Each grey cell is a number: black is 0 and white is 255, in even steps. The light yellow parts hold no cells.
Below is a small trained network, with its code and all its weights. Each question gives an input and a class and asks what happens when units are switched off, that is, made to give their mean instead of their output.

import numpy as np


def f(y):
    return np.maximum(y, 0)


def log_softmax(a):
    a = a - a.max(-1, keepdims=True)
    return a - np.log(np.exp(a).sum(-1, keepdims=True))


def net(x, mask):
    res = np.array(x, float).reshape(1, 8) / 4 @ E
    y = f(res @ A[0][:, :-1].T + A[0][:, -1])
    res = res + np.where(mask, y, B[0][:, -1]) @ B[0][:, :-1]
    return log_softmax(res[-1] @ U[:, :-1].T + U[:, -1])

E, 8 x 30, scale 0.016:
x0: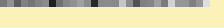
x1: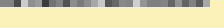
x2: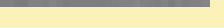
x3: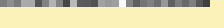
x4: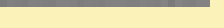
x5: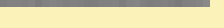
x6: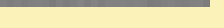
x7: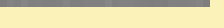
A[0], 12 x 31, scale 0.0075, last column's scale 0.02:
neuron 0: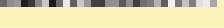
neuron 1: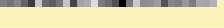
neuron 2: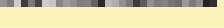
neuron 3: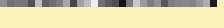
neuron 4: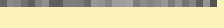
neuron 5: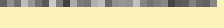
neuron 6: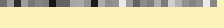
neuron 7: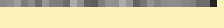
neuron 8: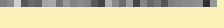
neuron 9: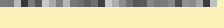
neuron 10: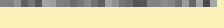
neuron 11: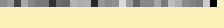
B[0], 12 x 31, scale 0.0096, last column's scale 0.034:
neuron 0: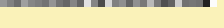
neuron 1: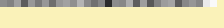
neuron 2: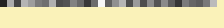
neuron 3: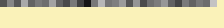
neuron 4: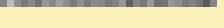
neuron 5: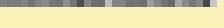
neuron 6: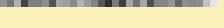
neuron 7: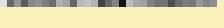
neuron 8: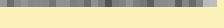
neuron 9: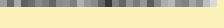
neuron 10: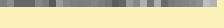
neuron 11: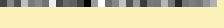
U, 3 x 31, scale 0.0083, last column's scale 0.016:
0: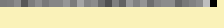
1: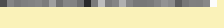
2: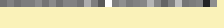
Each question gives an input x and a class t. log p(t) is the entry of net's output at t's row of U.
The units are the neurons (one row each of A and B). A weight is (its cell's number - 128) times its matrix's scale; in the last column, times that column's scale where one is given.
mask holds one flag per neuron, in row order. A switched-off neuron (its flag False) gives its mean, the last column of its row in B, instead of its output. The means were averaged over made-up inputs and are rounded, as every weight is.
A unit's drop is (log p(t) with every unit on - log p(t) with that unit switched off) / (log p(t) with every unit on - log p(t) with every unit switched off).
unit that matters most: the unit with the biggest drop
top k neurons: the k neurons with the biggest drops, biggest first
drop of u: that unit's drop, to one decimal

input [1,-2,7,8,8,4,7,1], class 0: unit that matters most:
neuron 7
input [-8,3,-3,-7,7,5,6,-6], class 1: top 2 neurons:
neuron 3; neuron 6
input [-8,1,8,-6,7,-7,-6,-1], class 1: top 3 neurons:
neuron 3; neuron 6; neuron 9
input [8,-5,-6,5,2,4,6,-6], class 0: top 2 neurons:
neuron 6; neuron 7
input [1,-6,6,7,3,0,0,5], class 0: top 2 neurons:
neuron 9; neuron 7
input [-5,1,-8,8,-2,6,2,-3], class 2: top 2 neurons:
neuron 5; neuron 1
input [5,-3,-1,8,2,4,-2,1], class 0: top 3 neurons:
neuron 6; neuron 7; neuron 3
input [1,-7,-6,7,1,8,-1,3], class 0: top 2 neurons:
neuron 9; neuron 7
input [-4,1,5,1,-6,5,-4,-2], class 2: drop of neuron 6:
0.3
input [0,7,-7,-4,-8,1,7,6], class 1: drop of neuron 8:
0.0
